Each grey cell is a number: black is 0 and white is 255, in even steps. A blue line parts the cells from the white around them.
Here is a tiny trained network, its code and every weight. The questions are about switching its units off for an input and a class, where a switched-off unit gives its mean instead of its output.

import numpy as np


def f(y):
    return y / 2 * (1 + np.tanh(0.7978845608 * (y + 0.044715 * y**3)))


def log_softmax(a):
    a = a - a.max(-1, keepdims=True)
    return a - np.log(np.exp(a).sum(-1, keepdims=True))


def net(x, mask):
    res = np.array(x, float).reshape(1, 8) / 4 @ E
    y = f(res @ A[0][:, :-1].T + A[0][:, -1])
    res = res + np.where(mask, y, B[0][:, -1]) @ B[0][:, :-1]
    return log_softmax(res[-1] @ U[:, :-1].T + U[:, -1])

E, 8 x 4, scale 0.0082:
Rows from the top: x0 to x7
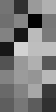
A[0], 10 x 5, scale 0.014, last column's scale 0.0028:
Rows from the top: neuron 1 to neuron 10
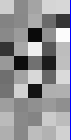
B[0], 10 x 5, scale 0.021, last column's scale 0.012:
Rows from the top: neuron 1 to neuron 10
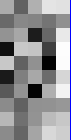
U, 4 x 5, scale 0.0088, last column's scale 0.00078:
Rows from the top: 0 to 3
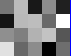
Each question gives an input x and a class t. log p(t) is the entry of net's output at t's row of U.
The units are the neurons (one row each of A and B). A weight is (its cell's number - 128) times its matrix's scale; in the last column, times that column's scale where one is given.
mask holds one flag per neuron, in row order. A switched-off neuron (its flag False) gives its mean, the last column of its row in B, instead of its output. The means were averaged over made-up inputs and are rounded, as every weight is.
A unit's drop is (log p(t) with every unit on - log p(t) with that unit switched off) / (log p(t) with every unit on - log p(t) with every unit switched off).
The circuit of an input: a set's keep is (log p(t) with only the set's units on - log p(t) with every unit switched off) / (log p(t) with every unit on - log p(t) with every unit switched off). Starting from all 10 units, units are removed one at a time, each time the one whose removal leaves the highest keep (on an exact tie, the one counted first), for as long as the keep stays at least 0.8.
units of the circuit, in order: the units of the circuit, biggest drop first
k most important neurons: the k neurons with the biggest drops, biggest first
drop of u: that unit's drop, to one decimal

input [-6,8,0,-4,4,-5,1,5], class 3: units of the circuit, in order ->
neuron 5
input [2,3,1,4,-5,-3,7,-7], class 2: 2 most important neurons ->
neuron 4; neuron 5
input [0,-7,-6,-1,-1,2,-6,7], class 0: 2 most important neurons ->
neuron 4; neuron 5
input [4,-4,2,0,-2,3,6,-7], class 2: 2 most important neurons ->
neuron 1; neuron 10
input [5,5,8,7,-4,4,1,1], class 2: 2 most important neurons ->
neuron 4; neuron 6
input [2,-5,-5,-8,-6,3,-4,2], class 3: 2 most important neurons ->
neuron 5; neuron 3
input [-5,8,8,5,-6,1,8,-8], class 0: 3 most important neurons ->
neuron 4; neuron 5; neuron 1
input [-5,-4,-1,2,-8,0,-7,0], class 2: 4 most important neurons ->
neuron 1; neuron 9; neuron 10; neuron 8
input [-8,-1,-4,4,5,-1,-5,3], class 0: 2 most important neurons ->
neuron 7; neuron 3
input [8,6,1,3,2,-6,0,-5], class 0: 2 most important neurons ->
neuron 5; neuron 4
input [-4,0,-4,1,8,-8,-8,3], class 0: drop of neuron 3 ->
0.0
